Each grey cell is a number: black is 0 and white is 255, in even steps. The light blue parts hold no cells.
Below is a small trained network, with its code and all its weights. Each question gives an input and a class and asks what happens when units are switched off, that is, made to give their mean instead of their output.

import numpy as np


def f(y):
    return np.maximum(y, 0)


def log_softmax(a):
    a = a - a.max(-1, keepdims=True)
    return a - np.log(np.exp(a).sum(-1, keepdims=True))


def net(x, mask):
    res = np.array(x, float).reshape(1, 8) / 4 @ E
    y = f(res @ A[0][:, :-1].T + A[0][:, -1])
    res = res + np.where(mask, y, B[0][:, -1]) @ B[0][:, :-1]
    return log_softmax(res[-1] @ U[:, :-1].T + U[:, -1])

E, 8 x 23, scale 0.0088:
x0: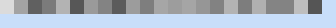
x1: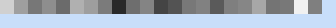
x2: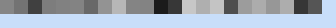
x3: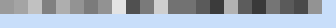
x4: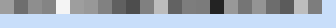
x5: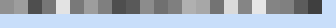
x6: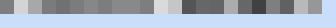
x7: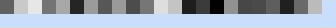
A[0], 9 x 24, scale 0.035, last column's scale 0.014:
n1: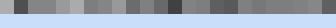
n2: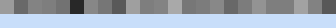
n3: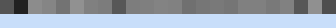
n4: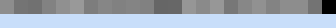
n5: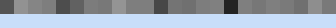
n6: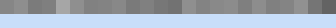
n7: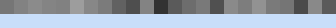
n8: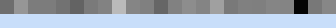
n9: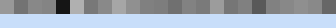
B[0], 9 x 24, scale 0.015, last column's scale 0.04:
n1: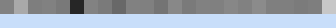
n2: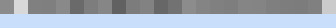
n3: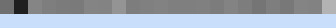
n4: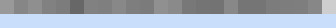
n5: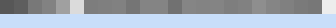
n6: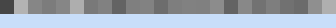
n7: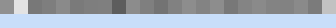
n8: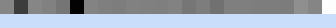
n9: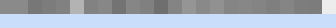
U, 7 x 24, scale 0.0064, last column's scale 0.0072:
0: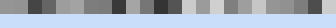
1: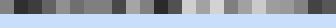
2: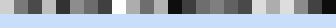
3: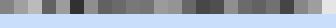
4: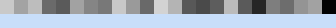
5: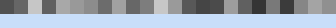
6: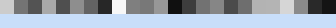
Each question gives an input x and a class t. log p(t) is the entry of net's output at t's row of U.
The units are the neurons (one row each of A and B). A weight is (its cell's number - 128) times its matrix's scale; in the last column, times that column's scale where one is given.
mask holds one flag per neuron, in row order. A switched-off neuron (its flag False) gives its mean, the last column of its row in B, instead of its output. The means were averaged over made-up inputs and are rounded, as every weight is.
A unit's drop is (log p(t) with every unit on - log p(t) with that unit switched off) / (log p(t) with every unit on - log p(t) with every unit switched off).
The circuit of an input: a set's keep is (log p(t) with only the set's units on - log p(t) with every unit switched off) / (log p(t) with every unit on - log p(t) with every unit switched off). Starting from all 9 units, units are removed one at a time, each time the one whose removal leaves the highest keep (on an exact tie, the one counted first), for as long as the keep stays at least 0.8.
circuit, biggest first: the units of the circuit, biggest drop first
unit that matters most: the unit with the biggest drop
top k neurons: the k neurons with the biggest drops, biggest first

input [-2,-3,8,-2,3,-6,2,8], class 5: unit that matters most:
n5
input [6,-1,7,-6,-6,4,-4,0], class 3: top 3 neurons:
(n4, n8, n9)
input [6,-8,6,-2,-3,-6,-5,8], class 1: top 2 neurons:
(n5, n4)
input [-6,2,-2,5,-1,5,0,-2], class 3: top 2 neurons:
(n9, n5)
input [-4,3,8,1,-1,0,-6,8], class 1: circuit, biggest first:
(n5, n8)
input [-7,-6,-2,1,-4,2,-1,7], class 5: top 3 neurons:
(n5, n3, n1)
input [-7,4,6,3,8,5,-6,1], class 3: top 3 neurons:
(n1, n9, n5)
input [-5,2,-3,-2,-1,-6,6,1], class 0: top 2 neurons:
(n9, n8)
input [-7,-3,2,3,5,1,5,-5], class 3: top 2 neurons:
(n5, n1)
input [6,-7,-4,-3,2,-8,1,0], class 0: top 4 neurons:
(n8, n4, n2, n1)
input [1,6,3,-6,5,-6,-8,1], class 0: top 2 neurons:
(n8, n5)
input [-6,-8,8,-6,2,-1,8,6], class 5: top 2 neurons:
(n5, n9)
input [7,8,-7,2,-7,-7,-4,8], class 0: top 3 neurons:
(n8, n2, n4)
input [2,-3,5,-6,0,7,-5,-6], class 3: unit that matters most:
n4
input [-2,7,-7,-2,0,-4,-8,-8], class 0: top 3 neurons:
(n8, n9, n7)
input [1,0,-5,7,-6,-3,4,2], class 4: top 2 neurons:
(n5, n8)
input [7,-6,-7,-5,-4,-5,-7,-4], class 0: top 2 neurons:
(n2, n8)
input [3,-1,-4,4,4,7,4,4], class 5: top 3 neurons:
(n8, n1, n2)
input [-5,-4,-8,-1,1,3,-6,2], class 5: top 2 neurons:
(n3, n1)
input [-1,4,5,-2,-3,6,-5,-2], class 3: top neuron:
(n4)
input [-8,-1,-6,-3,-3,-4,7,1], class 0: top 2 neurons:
(n9, n8)
